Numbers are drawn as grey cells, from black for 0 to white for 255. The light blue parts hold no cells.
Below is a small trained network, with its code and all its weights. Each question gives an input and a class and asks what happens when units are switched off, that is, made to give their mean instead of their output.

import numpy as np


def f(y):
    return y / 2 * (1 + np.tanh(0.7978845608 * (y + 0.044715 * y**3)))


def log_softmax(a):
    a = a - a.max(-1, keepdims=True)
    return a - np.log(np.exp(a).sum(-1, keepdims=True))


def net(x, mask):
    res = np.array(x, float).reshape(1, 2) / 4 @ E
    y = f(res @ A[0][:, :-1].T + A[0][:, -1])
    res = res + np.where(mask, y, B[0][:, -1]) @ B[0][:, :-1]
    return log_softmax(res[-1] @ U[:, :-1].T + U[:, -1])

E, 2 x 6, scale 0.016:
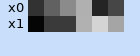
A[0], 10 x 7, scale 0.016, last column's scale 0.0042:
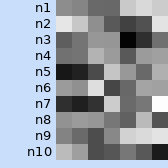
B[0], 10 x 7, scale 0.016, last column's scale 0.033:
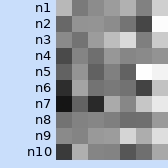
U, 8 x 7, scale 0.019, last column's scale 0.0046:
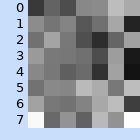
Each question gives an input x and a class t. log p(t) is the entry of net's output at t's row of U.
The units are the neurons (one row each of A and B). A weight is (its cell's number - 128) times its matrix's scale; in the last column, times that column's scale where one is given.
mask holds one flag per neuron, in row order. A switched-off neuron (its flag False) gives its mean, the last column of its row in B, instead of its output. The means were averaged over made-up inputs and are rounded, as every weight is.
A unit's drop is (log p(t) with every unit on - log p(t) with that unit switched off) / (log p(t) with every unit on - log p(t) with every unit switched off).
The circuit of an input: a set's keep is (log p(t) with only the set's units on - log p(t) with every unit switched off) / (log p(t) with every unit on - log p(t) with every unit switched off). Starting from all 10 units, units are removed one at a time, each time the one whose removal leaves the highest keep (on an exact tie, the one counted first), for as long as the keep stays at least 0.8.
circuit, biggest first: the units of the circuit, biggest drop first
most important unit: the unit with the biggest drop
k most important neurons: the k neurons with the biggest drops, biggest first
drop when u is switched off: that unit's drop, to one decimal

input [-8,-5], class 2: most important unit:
n3
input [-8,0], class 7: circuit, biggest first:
(n7 n1)
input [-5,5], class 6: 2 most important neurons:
(n1 n9)
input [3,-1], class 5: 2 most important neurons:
(n5 n7)
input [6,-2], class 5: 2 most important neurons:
(n3 n5)
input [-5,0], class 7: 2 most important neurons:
(n7 n5)
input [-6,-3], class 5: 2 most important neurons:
(n1 n5)
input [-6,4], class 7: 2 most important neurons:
(n7 n1)
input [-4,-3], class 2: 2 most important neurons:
(n3 n9)
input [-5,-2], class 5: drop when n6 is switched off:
0.0
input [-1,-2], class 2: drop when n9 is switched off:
0.1
